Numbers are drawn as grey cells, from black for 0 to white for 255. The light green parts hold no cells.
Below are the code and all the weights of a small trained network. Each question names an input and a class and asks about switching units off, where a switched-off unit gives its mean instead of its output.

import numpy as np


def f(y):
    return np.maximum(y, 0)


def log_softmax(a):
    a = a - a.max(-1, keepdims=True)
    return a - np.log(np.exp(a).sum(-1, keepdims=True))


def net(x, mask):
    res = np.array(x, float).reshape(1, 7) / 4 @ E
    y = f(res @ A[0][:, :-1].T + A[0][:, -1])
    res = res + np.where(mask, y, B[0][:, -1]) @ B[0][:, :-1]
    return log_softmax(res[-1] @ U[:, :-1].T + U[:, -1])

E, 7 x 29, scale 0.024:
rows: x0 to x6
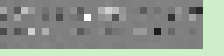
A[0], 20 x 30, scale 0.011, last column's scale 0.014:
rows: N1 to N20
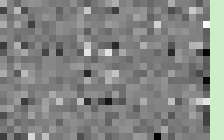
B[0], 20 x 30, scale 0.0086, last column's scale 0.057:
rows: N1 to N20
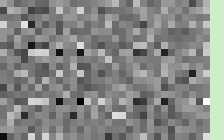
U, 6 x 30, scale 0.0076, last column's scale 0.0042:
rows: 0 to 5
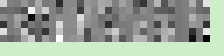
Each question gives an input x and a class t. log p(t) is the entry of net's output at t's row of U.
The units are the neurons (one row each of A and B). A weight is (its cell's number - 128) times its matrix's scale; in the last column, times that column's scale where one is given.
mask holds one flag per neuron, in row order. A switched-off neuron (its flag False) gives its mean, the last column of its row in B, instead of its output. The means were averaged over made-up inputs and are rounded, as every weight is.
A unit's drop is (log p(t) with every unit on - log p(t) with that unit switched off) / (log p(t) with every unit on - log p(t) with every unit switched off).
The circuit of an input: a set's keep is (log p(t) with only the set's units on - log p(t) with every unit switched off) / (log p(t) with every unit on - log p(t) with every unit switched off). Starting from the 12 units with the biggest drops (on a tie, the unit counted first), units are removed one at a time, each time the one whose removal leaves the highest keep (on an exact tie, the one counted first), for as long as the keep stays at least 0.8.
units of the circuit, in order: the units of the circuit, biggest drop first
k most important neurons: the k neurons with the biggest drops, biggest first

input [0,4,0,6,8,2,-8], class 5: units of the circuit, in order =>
(N15)
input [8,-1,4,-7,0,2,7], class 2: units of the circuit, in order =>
(N20, N15)
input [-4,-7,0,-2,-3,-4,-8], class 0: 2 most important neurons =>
(N15, N11)
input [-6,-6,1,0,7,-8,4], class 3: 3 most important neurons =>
(N7, N2, N8)
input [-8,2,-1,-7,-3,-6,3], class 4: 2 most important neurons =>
(N15, N8)
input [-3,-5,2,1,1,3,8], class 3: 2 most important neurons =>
(N4, N7)
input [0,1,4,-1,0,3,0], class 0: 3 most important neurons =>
(N20, N8, N11)
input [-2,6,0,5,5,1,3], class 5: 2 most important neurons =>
(N15, N11)
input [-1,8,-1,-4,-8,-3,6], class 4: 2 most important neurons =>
(N15, N11)
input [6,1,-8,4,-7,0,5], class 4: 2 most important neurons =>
(N11, N8)
